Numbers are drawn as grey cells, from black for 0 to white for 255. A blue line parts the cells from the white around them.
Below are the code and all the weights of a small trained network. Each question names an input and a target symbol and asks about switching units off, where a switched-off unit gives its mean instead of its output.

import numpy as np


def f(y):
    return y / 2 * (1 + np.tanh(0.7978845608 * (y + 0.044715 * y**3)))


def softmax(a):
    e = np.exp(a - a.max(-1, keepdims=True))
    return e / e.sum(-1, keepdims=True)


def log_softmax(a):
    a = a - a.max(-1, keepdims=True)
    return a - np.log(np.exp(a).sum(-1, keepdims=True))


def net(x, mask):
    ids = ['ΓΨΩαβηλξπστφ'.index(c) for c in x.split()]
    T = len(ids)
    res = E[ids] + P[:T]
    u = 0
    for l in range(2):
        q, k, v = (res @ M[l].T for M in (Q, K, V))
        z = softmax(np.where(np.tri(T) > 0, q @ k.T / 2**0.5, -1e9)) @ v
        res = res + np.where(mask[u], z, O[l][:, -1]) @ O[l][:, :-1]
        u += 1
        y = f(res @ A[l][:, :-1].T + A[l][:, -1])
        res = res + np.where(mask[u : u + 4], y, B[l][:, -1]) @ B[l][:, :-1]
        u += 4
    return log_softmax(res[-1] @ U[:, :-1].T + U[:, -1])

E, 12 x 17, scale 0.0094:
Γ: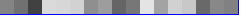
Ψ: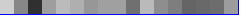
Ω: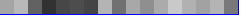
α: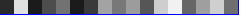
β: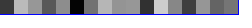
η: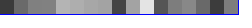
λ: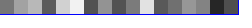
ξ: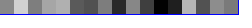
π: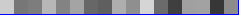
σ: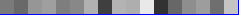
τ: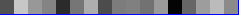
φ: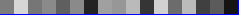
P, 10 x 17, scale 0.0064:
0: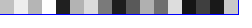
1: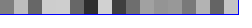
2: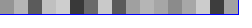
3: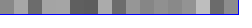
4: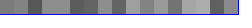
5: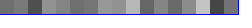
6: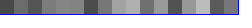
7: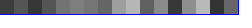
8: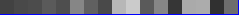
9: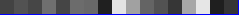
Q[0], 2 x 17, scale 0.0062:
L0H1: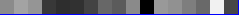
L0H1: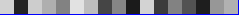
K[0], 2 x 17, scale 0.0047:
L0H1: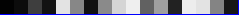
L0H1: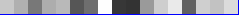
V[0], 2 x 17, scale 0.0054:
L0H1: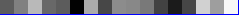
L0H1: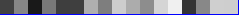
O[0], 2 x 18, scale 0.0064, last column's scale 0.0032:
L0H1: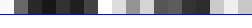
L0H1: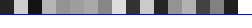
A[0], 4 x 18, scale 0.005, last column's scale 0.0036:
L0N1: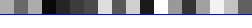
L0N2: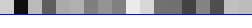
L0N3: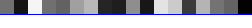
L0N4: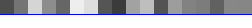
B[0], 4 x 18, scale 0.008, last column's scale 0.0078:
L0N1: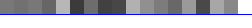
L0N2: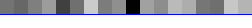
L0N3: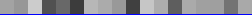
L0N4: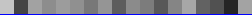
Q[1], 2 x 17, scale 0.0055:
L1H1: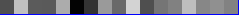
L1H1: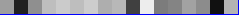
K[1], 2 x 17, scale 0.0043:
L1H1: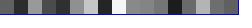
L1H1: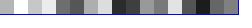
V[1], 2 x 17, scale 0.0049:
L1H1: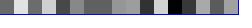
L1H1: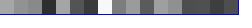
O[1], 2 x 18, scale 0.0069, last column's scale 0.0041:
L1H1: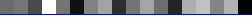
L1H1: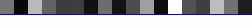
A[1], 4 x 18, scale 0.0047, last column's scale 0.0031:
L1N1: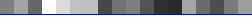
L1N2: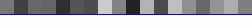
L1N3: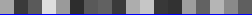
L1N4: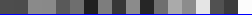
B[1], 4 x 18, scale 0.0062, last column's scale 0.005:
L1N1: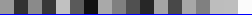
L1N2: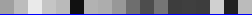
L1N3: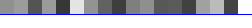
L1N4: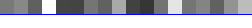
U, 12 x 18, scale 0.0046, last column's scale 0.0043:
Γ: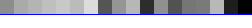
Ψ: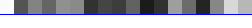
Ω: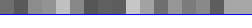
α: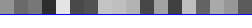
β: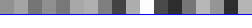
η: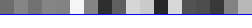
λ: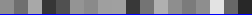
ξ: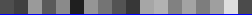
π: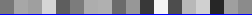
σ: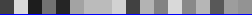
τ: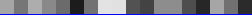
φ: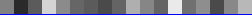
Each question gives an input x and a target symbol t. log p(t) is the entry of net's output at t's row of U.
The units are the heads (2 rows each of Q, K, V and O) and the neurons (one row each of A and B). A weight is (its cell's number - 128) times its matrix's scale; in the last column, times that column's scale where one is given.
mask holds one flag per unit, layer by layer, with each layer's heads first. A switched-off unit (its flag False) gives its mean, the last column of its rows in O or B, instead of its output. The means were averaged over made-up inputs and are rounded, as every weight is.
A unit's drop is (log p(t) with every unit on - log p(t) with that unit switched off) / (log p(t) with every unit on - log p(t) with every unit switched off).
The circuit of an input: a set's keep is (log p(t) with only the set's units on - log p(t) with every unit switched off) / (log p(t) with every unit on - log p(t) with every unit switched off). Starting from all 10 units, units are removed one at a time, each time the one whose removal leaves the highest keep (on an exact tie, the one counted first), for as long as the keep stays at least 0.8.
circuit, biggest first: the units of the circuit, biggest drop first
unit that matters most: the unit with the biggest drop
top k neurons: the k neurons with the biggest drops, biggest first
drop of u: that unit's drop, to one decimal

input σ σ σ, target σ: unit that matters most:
L1H1
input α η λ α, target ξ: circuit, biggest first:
L0N3, L0H1, L0N1
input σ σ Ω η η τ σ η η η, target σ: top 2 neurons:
L0N2, L0N1
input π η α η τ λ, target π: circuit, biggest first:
L0H1, L0N2, L1H1
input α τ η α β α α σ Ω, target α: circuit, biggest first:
L0H1, L1H1, L0N1
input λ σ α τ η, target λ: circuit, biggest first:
L0N3, L0H1, L1H1, L0N4
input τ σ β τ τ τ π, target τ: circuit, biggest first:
L0H1, L1N2, L0N2
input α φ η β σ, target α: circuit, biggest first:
L0H1, L1N1, L1H1
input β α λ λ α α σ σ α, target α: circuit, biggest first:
L0H1, L0N1
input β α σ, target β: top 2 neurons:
L1N3, L1N2
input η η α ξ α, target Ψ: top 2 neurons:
L0N1, L1N3
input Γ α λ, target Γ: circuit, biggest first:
L0H1, L1H1
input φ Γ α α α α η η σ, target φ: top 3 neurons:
L0N4, L1N4, L0N2
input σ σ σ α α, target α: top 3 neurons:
L0N2, L0N1, L1N3
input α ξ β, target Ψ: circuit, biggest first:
L0H1, L1H1
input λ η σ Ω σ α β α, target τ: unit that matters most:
L0N4
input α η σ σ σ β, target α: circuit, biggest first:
L0H1, L1H1, L0N1
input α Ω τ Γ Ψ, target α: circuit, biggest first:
L1N1, L0H1, L1H1
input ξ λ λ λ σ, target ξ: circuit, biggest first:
L0H1, L0N2
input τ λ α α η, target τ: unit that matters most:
L0H1
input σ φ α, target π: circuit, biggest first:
L0H1, L0N1
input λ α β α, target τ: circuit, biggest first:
L1H1, L1N2
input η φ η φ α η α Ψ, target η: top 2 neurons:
L0N4, L1N1
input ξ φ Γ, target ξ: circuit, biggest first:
L0N2, L0H1
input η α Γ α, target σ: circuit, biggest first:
L0H1, L0N1
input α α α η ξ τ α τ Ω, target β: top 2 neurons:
L1N3, L0N1
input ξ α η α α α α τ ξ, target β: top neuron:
L1N3
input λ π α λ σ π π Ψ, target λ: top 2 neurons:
L0N3, L0N4
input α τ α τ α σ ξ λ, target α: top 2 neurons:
L1N1, L1N3
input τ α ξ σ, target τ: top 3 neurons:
L1N2, L0N2, L0N1
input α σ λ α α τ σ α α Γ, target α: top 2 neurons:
L1N1, L1N3
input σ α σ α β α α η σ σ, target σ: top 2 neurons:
L0N2, L0N1
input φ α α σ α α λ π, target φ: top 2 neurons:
L0N4, L1N4
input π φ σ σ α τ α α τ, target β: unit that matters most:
L1H1
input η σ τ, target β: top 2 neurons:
L1N3, L0N2
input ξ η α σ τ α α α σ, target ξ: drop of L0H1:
0.9
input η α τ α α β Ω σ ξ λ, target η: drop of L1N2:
0.1
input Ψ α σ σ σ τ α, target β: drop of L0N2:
0.1
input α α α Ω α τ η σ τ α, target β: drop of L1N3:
0.8
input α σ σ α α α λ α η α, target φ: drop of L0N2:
0.2
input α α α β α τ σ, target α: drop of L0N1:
0.0
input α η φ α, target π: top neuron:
L0N3
